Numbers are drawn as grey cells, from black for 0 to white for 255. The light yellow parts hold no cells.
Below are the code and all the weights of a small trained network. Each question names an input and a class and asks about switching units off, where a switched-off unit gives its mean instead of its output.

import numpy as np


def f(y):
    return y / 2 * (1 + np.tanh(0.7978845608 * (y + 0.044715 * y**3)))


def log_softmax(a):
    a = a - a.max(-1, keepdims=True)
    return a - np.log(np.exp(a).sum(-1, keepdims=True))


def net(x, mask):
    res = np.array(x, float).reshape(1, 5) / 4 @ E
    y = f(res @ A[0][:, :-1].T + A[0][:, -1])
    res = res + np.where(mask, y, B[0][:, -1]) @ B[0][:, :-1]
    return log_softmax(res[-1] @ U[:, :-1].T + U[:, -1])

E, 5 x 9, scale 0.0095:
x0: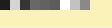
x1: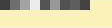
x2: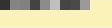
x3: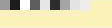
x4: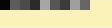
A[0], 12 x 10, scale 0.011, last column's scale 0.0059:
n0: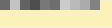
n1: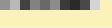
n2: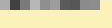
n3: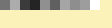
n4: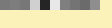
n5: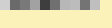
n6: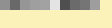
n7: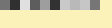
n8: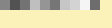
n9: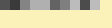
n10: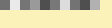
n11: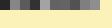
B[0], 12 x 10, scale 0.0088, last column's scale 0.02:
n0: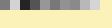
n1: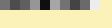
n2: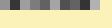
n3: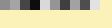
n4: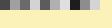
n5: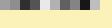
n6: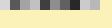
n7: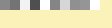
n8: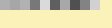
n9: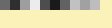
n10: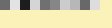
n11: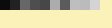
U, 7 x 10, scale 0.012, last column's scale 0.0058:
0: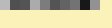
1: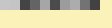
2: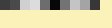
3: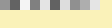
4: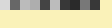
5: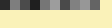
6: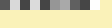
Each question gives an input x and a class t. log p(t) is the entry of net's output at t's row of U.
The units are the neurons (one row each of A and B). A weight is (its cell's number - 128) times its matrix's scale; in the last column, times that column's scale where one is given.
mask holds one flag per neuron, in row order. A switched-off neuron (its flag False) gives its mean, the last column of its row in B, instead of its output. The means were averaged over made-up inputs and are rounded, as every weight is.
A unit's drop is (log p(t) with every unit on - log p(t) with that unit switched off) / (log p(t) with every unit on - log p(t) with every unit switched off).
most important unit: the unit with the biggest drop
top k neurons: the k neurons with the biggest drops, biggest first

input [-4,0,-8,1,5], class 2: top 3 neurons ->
[n9, n3, n8]
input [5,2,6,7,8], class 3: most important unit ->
n7
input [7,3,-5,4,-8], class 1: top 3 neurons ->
[n5, n10, n0]
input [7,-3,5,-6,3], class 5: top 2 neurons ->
[n11, n3]
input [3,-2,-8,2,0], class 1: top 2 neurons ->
[n5, n0]
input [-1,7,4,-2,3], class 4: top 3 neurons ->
[n10, n6, n0]
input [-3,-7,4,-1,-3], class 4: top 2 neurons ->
[n7, n11]
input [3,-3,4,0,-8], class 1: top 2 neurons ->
[n1, n4]
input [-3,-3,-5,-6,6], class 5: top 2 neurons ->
[n10, n4]
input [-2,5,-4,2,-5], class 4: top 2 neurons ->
[n7, n10]
